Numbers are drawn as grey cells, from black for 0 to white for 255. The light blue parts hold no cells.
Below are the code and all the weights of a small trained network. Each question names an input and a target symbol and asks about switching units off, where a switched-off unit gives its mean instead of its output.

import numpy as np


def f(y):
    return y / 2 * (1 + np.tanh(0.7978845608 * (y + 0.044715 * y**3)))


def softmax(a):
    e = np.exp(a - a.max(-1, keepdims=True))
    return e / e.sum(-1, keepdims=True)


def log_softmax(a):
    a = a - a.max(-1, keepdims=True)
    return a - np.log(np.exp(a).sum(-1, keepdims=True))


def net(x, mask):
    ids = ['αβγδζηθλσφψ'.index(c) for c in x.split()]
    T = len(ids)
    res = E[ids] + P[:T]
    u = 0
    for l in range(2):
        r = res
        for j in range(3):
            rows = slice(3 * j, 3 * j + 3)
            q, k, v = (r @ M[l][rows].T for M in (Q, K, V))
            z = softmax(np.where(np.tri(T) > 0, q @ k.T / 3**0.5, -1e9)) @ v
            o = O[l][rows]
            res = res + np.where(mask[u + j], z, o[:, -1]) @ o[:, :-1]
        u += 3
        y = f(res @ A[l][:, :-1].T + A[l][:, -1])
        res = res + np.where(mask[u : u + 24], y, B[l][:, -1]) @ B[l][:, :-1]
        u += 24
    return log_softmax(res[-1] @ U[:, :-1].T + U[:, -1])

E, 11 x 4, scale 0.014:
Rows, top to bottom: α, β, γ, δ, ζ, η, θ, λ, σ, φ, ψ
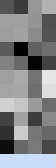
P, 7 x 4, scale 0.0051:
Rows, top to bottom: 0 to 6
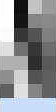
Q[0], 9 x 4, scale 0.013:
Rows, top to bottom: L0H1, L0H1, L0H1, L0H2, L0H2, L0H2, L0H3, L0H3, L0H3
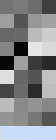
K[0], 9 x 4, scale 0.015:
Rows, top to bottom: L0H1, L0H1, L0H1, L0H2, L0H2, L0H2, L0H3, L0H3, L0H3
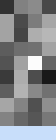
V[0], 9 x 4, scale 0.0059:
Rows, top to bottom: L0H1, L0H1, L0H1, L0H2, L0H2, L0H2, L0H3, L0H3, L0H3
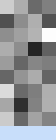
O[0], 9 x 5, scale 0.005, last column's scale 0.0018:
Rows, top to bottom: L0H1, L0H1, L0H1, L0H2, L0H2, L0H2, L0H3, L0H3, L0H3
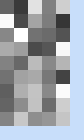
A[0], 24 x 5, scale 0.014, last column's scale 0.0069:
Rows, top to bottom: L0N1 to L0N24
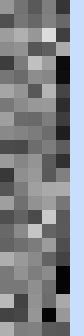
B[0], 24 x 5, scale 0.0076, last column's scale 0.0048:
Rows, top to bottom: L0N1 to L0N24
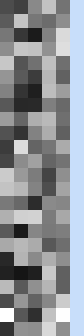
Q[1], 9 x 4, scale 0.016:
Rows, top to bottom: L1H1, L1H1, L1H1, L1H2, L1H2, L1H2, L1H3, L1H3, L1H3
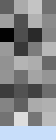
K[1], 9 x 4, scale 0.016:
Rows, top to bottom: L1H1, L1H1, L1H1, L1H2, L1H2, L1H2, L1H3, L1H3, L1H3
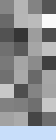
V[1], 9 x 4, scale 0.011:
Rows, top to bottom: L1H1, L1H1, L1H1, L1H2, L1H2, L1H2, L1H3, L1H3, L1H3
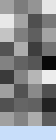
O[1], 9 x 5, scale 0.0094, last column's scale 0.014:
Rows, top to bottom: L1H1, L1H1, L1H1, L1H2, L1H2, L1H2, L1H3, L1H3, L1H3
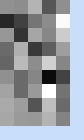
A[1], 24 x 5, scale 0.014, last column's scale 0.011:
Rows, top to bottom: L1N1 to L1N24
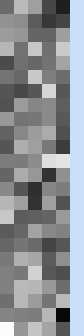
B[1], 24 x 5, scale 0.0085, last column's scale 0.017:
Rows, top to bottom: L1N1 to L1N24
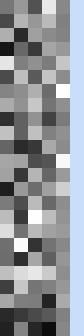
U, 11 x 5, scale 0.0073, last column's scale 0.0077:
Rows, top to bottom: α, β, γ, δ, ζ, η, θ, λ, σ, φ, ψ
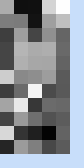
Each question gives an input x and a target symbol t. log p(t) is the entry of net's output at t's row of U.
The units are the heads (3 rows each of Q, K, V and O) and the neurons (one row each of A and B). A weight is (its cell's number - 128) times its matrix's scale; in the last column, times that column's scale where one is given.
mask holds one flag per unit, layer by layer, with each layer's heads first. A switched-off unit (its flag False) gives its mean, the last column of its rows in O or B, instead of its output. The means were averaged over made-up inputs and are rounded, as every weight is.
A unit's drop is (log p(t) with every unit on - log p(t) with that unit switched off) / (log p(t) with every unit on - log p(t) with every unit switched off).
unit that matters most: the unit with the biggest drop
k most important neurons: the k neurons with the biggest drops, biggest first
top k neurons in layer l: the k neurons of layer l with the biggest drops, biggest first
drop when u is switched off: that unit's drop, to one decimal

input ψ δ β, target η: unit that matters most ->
L0N23
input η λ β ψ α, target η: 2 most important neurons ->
[L0N23 L0N11]
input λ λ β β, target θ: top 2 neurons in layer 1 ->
[L1N12 L1N13]
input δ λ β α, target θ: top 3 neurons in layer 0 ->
[L0N23 L0N3 L0N24]
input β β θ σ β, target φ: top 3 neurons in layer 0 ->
[L0N23 L0N3 L0N2]
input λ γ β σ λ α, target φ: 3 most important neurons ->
[L0N23 L1N14 L1N22]
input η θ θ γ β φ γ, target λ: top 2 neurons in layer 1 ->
[L1N12 L1N21]
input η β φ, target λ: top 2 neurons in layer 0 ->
[L0N23 L0N13]
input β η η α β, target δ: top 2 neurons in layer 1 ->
[L1N20 L1N6]
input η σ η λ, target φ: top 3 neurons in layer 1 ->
[L1N22 L1N14 L1N13]
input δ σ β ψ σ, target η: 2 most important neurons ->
[L0N23 L0N13]
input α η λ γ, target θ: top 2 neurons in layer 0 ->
[L0N19 L0N24]
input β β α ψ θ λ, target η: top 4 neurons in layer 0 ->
[L0N23 L0N13 L0N11 L0N24]
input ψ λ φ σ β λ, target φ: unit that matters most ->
L0N23
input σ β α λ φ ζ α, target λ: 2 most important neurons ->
[L0N13 L1N12]
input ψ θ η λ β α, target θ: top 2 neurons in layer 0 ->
[L0N23 L0N19]
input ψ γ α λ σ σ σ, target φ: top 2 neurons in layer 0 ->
[L0N3 L0N16]
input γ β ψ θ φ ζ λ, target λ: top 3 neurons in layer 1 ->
[L1N12 L1N21 L1N22]
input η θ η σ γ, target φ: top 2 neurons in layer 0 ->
[L0N23 L0N2]
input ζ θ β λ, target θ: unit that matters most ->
L1N13
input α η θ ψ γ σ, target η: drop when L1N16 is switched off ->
-0.1
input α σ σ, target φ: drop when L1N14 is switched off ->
0.3
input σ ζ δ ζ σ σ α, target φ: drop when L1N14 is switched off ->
0.2
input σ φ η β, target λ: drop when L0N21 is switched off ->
0.0
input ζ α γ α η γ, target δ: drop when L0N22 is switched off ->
0.1
